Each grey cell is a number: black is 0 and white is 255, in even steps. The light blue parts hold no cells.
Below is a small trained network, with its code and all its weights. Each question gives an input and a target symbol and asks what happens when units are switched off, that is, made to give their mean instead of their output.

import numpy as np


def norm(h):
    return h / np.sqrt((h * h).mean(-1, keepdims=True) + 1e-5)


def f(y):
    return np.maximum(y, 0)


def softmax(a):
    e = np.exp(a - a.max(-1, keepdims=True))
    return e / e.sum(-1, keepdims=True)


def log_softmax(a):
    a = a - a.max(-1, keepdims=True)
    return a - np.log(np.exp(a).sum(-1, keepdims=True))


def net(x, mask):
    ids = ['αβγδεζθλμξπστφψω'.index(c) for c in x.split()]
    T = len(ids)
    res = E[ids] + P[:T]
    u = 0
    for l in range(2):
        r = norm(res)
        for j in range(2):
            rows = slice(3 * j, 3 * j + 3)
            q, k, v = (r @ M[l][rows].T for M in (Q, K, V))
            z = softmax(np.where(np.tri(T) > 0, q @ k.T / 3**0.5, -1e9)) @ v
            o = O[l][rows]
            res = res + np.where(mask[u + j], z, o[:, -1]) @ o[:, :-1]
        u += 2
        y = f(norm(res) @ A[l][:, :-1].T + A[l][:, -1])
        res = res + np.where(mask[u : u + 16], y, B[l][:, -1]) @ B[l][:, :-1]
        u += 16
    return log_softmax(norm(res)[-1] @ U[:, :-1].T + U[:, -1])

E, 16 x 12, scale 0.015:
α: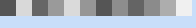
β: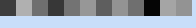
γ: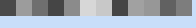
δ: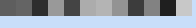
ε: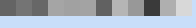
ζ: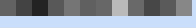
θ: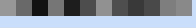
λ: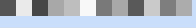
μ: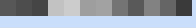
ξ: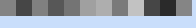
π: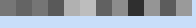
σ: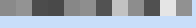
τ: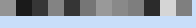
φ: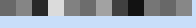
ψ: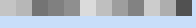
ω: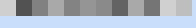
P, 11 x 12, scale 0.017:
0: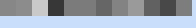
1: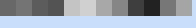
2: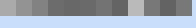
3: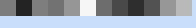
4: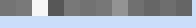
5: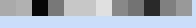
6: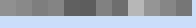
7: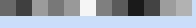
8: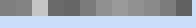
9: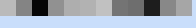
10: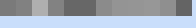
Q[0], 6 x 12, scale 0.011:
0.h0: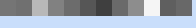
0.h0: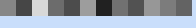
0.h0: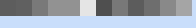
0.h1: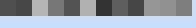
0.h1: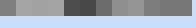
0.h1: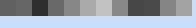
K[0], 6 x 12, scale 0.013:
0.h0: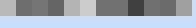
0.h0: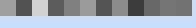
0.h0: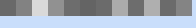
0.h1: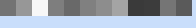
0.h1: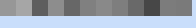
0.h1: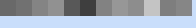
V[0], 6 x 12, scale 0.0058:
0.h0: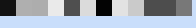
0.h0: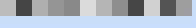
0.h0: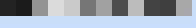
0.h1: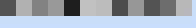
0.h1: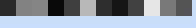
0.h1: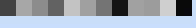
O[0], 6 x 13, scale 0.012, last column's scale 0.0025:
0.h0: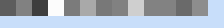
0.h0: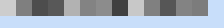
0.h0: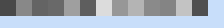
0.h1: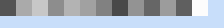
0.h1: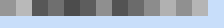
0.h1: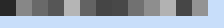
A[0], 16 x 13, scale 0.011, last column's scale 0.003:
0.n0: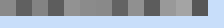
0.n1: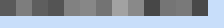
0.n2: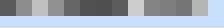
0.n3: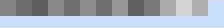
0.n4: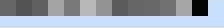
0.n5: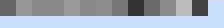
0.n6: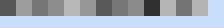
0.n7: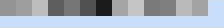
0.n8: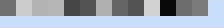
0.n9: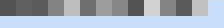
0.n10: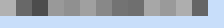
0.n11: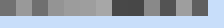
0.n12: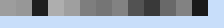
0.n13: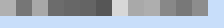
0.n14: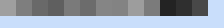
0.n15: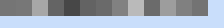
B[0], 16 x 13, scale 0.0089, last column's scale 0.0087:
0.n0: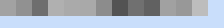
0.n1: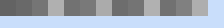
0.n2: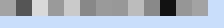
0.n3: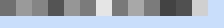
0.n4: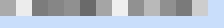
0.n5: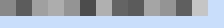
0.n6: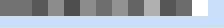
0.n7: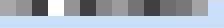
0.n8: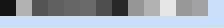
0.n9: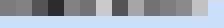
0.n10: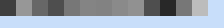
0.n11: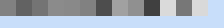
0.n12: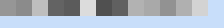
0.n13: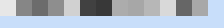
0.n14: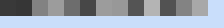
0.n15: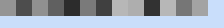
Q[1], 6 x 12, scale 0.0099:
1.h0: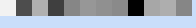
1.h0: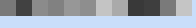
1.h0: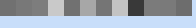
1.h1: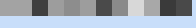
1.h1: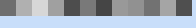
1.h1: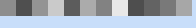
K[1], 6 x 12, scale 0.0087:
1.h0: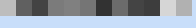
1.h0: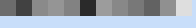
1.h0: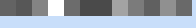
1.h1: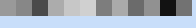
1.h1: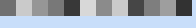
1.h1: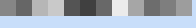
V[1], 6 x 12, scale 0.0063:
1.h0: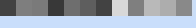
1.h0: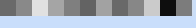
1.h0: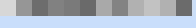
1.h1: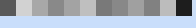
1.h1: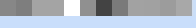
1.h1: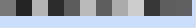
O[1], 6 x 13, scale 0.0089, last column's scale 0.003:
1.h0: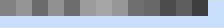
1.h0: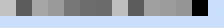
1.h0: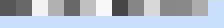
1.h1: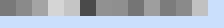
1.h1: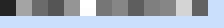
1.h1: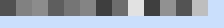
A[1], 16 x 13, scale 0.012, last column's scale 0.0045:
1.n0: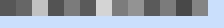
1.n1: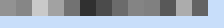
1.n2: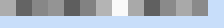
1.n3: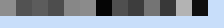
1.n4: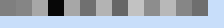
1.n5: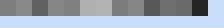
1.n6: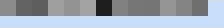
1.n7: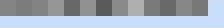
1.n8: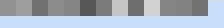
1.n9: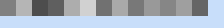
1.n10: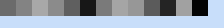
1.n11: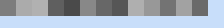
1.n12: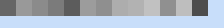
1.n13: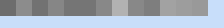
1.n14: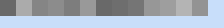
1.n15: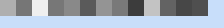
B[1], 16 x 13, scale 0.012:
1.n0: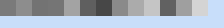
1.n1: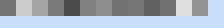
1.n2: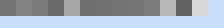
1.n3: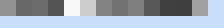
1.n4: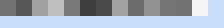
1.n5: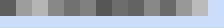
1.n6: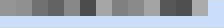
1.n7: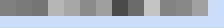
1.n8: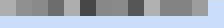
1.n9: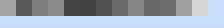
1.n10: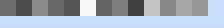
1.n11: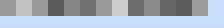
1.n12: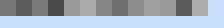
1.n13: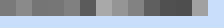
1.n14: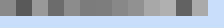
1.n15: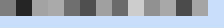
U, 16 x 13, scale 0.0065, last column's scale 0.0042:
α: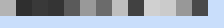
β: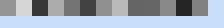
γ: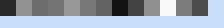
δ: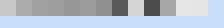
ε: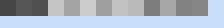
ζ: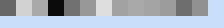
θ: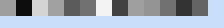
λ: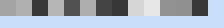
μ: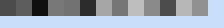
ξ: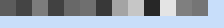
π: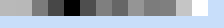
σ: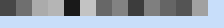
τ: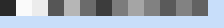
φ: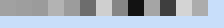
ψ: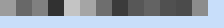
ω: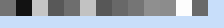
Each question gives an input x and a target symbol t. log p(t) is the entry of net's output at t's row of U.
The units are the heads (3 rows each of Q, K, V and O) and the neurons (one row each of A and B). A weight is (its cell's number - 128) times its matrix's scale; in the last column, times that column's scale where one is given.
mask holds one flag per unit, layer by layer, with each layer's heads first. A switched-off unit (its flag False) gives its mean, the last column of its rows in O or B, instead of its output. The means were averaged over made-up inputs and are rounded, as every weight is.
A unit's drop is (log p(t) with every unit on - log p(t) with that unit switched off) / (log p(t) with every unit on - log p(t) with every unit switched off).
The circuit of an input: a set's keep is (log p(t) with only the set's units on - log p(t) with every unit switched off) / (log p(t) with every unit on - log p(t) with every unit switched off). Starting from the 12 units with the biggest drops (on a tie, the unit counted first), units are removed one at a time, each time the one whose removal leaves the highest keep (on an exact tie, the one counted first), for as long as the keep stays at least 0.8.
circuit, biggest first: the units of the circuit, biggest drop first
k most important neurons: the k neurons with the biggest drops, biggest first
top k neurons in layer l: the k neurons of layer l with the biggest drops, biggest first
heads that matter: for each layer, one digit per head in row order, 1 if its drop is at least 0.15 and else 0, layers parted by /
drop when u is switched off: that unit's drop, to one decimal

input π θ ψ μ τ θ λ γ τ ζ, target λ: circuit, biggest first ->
(0.n12; 0.h0)
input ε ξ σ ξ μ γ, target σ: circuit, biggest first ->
(0.h0)
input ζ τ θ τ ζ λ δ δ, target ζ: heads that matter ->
01 / 00
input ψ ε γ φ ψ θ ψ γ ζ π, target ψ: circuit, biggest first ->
(0.h0; 1.n3)
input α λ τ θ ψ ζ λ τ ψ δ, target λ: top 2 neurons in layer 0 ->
(0.n12; 0.n4)
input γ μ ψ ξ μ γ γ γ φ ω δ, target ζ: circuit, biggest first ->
(0.h1; 0.n8; 1.n11; 1.n12)
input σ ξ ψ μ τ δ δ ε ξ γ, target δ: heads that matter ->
01 / 00
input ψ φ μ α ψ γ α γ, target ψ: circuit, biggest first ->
(0.h0; 1.n3)
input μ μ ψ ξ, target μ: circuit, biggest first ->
(0.h0; 0.h1)
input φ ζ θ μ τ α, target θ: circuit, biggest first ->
(0.n5; 0.h0; 1.n15; 1.h1)
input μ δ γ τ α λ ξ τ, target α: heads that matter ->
10 / 11
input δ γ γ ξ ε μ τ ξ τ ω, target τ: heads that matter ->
10 / 00
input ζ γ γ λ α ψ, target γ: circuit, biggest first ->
(0.h1; 0.n4)
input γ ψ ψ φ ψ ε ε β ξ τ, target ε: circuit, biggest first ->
(0.h0; 0.h1)
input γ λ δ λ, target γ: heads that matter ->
01 / 00
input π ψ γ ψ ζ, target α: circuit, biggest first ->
(1.n10; 0.h1; 0.n13)
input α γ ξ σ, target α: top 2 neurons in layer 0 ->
(0.n4; 0.n6)
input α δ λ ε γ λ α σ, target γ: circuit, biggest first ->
(0.h1)
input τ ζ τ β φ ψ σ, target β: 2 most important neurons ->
(0.n7; 0.n13)
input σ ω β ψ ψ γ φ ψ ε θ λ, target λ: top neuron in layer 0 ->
(0.n5)
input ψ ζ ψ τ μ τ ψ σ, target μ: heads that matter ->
10 / 00
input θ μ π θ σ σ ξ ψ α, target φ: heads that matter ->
00 / 00
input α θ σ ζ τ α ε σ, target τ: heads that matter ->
10 / 01
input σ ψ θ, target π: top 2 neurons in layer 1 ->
(1.n1; 1.n4)
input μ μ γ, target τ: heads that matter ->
11 / 00
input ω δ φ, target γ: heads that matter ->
10 / 00
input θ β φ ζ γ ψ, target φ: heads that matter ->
10 / 01
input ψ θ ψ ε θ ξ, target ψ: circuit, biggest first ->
(0.h0)
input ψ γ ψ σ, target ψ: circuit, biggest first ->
(0.h0; 1.n3)
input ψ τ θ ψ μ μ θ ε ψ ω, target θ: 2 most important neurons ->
(1.n15; 0.n5)
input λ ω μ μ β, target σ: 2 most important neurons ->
(1.n10; 0.n6)
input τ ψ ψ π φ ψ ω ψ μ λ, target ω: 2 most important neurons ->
(1.n9; 0.n12)
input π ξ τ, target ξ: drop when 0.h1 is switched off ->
0.1
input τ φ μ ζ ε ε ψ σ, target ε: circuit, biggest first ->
(0.h0)
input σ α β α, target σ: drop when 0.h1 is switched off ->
0.2
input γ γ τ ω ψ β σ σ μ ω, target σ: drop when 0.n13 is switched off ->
0.2
